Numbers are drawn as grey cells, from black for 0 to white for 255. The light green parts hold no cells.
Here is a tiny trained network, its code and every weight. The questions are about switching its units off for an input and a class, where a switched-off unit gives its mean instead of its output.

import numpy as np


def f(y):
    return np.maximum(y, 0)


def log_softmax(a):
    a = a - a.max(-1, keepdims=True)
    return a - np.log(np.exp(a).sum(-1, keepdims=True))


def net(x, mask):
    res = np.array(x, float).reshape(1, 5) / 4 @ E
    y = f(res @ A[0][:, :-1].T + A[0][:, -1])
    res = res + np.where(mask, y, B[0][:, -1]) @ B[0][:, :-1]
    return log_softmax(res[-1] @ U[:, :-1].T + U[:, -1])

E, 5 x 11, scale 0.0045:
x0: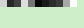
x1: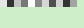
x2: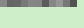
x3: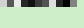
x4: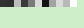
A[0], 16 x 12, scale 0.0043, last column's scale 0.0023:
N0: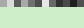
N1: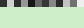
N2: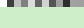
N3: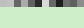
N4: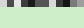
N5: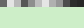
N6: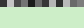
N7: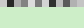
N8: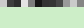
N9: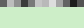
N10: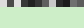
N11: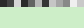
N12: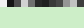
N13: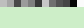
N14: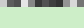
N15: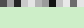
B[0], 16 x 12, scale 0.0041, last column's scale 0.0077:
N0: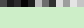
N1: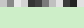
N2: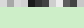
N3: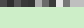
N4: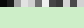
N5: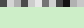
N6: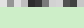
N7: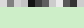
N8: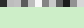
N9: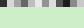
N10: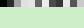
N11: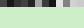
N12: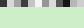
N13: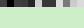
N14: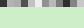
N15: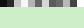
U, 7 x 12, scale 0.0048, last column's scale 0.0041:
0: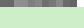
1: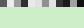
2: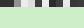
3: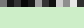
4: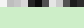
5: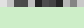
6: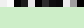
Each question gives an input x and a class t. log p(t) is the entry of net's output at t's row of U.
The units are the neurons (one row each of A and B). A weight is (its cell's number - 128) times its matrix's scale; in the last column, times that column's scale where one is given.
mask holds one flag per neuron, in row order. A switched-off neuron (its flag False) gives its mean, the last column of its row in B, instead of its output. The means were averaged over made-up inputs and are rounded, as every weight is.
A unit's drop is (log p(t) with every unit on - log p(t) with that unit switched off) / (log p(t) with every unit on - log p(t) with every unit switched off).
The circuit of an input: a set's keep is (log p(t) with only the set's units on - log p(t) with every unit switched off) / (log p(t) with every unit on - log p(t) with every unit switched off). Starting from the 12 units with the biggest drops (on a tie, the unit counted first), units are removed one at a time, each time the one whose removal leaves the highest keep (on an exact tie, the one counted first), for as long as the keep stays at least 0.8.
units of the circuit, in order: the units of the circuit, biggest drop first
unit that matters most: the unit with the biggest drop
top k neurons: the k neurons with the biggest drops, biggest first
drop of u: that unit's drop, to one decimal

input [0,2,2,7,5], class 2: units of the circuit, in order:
(N4; N10)
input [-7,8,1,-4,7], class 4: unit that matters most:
N7
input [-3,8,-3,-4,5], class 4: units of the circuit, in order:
(N7; N2)
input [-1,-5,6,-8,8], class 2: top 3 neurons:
(N15; N13; N0)
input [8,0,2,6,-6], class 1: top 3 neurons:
(N12; N8; N14)
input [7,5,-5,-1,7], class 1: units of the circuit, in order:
(N12; N8)
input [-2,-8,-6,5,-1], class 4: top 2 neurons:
(N6; N1)
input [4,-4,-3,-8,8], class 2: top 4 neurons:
(N15; N13; N0; N3)
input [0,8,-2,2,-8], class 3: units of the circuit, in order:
(N13; N0)
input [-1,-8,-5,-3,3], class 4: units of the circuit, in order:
(N1; N6)
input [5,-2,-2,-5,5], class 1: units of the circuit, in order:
(N8; N12)
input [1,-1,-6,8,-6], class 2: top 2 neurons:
(N10; N4)
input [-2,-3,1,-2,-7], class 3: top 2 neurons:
(N0; N13)
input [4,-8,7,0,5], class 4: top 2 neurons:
(N1; N6)
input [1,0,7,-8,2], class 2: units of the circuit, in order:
(N15)
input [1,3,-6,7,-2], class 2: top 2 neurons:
(N10; N4)
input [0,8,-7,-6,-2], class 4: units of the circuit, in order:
(N7; N2)
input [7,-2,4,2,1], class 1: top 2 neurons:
(N12; N8)
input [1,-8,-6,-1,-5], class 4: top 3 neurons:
(N1; N6; N11)
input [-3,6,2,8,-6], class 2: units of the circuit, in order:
(N10)
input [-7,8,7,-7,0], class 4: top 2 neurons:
(N7; N2)
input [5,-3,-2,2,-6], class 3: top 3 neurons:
(N3; N13; N0)
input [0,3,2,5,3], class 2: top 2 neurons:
(N4; N10)
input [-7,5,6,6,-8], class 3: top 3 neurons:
(N13; N0; N3)
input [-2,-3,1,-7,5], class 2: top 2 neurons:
(N15; N13)
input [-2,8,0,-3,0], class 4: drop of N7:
0.2
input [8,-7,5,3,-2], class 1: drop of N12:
0.5
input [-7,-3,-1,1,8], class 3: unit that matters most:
N11
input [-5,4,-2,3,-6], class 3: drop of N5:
-0.1
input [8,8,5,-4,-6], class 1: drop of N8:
0.6
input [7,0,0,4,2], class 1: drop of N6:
0.0
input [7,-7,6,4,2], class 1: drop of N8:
0.5
